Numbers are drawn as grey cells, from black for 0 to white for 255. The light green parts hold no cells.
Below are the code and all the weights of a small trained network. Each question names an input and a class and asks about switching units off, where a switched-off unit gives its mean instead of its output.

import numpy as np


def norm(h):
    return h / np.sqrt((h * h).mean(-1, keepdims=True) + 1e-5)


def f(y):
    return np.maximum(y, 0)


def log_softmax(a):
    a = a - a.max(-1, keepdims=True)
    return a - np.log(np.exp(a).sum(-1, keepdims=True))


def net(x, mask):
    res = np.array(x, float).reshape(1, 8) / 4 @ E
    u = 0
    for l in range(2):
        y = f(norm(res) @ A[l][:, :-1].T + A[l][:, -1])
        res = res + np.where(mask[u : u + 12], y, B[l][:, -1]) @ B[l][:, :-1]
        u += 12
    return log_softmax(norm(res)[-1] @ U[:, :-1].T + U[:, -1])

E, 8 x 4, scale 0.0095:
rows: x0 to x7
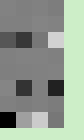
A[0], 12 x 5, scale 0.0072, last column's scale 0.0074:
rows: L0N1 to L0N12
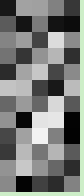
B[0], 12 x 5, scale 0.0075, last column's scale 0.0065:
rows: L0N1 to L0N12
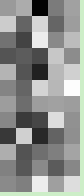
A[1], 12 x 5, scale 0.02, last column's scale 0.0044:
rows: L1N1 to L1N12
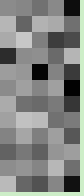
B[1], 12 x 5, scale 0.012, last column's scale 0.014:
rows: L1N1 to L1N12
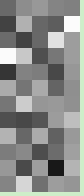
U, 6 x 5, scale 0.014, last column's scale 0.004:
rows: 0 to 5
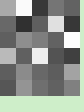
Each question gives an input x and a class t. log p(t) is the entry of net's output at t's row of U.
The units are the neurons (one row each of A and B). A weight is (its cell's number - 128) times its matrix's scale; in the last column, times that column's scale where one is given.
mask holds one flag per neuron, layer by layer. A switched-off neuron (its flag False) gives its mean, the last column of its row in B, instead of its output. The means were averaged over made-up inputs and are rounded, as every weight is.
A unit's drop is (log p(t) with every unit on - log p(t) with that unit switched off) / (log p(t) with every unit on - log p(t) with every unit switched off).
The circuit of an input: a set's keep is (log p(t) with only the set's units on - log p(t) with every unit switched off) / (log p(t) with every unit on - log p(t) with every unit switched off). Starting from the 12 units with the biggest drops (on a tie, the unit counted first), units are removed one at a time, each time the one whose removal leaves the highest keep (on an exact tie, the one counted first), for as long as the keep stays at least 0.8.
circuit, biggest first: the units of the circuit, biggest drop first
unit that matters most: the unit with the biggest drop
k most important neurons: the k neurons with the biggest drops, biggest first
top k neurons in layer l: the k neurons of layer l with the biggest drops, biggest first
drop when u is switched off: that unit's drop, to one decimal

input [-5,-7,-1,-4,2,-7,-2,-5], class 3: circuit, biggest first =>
(L1N11; L0N3)
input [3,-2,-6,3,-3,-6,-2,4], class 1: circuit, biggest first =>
(L1N8; L1N2)
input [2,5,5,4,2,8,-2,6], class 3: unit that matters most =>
L1N2
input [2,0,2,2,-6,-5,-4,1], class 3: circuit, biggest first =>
(L1N11; L1N9)
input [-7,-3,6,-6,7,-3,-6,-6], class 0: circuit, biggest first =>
(L1N12; L1N8)
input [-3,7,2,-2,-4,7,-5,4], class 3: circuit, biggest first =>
(L1N8; L1N2)
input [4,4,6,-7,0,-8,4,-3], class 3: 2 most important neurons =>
(L1N11; L1N8)
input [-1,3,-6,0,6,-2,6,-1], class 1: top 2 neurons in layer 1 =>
(L1N8; L1N3)
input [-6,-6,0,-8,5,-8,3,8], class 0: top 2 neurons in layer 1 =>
(L1N4; L1N10)
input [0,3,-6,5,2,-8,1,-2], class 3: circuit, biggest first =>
(L1N11; L1N9)
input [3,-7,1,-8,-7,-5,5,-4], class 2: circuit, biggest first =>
(L1N2; L0N3; L1N4)
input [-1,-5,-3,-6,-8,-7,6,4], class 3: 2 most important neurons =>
(L1N2; L1N9)
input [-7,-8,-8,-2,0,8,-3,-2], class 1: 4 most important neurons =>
(L1N3; L1N8; L1N11; L0N3)
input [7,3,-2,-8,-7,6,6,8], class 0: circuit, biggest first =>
(L1N4)
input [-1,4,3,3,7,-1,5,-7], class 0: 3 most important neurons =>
(L1N12; L1N8; L1N5)
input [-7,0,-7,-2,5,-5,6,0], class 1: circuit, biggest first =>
(L1N8; L1N3)
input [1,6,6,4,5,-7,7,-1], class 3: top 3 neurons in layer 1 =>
(L1N11; L1N8; L1N3)
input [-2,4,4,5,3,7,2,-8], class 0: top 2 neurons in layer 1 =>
(L1N12; L1N11)
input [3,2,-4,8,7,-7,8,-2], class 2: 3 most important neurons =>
(L1N2; L1N8; L0N3)
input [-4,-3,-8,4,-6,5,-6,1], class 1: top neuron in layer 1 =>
(L1N3)
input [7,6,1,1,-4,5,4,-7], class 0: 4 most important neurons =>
(L1N12; L1N11; L0N3; L1N2)
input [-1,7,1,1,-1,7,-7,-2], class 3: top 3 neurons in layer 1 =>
(L1N5; L1N10; L1N3)
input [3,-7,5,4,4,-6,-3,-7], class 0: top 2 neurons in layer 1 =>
(L1N12; L1N2)
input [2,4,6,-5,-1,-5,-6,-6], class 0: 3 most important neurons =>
(L0N6; L0N12; L1N12)
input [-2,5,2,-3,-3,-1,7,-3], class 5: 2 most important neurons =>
(L1N2; L0N3)
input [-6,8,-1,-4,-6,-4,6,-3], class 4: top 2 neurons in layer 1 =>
(L1N2; L1N8)
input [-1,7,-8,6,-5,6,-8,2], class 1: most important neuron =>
(L1N3)
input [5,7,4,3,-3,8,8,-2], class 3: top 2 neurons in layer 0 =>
(L0N2; L0N12)
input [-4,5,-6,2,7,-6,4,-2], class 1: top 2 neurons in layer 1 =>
(L1N8; L1N3)
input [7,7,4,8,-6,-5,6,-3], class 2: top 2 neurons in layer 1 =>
(L1N2; L1N4)
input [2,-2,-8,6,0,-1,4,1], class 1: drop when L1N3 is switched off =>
0.1
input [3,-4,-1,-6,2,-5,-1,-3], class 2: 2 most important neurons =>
(L1N2; L0N3)
